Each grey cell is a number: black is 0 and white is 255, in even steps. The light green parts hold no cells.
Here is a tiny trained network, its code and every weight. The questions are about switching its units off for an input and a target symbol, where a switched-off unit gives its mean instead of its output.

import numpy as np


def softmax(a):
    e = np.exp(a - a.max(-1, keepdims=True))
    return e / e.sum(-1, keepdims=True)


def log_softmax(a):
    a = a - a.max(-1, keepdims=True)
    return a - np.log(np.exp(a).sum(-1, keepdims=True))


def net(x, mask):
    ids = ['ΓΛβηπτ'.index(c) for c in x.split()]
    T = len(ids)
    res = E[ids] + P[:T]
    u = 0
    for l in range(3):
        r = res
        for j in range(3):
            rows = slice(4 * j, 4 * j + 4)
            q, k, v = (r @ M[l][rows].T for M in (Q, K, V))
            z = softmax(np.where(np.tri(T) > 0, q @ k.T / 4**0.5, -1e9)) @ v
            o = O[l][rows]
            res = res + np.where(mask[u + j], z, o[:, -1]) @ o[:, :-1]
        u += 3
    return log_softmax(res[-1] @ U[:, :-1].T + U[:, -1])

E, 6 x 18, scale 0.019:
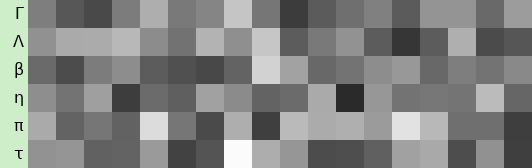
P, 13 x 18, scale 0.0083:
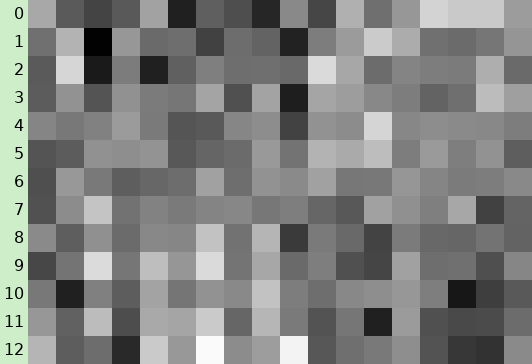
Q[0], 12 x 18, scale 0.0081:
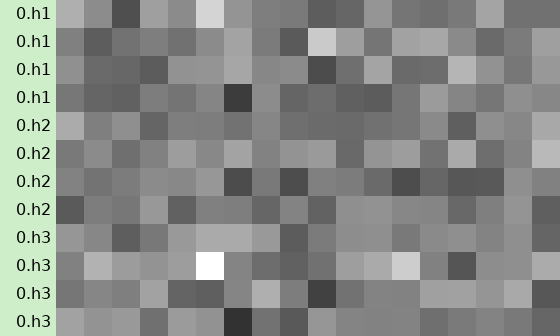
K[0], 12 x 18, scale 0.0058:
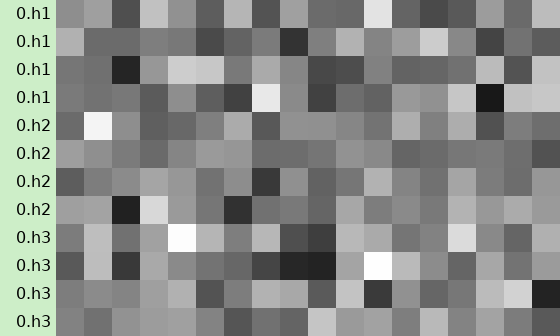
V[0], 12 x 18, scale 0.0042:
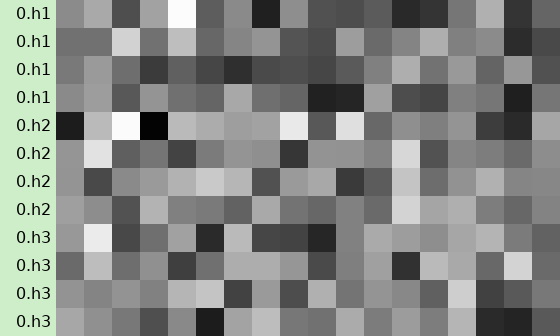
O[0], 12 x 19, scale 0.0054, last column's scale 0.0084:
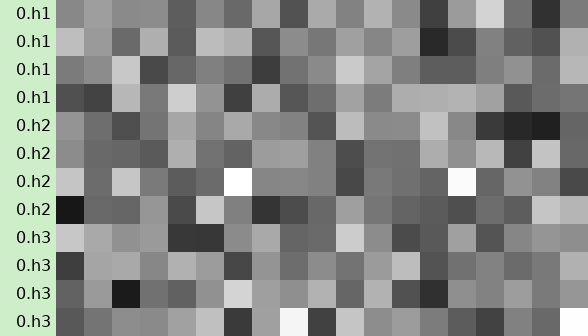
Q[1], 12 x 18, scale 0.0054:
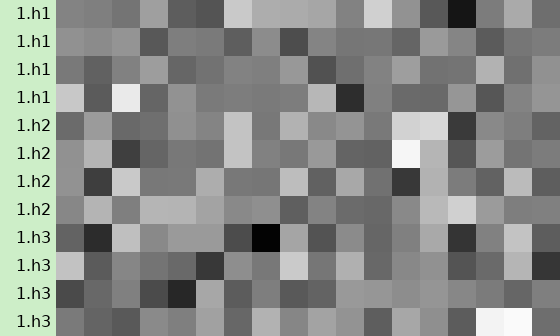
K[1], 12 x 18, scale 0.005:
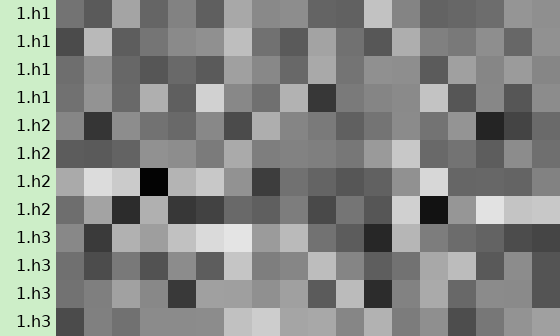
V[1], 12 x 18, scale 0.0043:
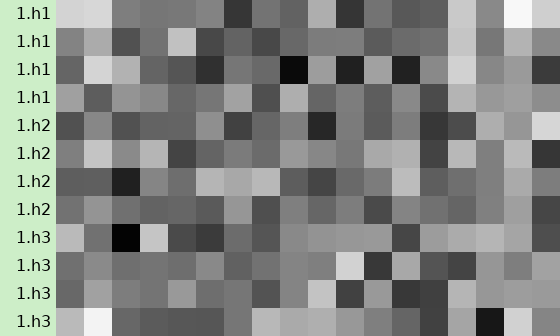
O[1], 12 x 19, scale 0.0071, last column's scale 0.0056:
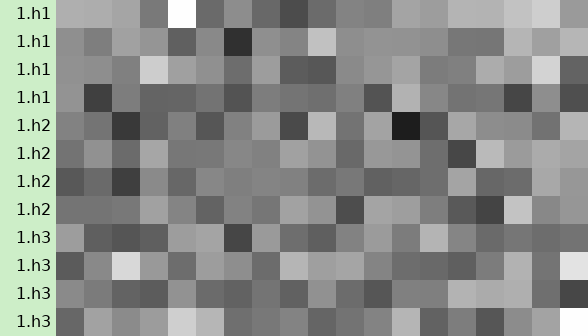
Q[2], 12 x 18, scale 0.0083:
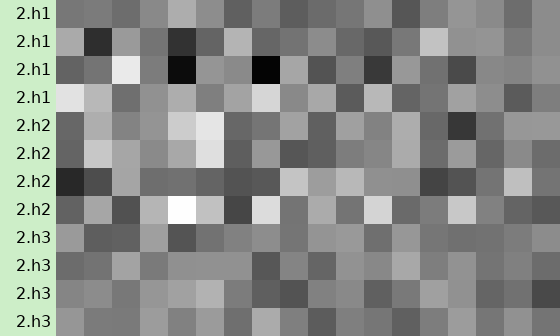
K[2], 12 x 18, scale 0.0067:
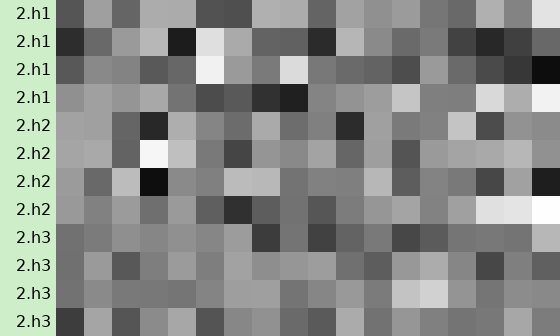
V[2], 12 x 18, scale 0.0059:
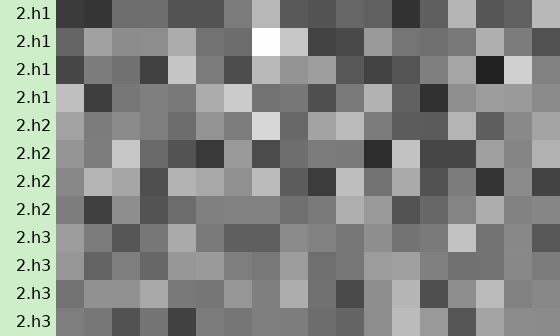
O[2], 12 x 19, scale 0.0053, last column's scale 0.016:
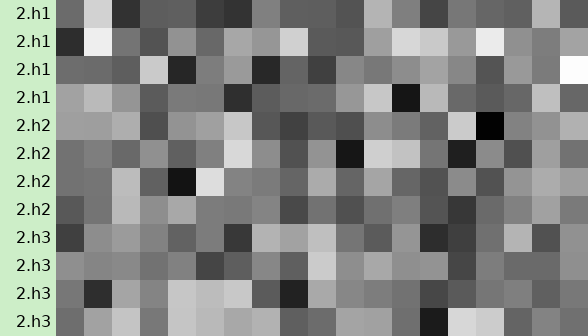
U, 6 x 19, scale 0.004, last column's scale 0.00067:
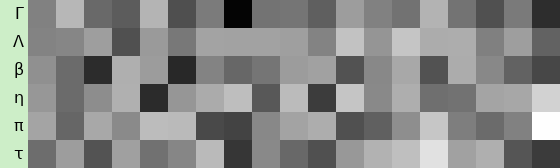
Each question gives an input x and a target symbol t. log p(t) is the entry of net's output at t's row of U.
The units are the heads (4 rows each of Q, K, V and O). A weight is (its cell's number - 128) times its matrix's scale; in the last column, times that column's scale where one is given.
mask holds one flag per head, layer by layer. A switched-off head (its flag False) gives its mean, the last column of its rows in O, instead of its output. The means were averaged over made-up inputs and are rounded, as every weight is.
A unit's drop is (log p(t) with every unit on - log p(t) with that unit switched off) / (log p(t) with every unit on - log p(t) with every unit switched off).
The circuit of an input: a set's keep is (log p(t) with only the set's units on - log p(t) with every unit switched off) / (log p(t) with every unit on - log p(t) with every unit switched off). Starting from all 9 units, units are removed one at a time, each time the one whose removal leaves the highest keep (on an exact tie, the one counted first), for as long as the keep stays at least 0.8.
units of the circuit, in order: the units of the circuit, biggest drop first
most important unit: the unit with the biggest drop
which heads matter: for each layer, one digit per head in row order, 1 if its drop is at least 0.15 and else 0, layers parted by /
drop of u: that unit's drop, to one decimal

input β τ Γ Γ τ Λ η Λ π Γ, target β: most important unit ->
2.h2
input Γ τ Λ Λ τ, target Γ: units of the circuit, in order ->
2.h1, 1.h2, 0.h2
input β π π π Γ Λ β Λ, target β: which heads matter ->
100 / 000 / 010
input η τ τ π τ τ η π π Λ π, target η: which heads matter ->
000 / 000 / 010
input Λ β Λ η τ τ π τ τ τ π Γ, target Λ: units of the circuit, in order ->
0.h1, 2.h1, 0.h2
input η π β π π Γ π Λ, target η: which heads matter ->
100 / 000 / 010
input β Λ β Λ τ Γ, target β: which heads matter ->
000 / 000 / 010
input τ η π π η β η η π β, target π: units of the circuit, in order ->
2.h2, 1.h2
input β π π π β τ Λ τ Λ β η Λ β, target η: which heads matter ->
100 / 000 / 010
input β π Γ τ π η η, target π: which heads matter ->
010 / 101 / 110
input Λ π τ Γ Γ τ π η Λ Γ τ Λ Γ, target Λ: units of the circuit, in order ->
2.h1, 0.h1, 0.h2
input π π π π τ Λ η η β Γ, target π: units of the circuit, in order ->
2.h1, 2.h2, 0.h1
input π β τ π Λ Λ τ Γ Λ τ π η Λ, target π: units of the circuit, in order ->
2.h1, 2.h2
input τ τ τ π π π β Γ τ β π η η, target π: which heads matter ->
000 / 110 / 110
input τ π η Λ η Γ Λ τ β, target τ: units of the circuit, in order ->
2.h1
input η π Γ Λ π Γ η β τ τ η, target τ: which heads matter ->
000 / 000 / 100
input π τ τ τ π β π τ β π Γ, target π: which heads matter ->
000 / 000 / 110
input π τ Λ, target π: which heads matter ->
000 / 000 / 110
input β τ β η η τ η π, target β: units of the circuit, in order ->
2.h2, 0.h3
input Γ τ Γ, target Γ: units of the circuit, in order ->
2.h1, 1.h2
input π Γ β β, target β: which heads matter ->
011 / 101 / 010
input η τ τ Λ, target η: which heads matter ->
110 / 000 / 010
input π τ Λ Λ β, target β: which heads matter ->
111 / 101 / 010
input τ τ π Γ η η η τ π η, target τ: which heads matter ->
001 / 000 / 100
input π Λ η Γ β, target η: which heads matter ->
000 / 000 / 010
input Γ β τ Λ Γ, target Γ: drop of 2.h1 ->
0.7
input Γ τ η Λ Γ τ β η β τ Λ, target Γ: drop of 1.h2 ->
0.2
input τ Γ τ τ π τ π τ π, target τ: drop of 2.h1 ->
0.8
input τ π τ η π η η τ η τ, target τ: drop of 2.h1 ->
0.9
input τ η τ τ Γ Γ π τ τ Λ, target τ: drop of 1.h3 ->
0.1
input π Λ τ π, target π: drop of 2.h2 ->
0.4
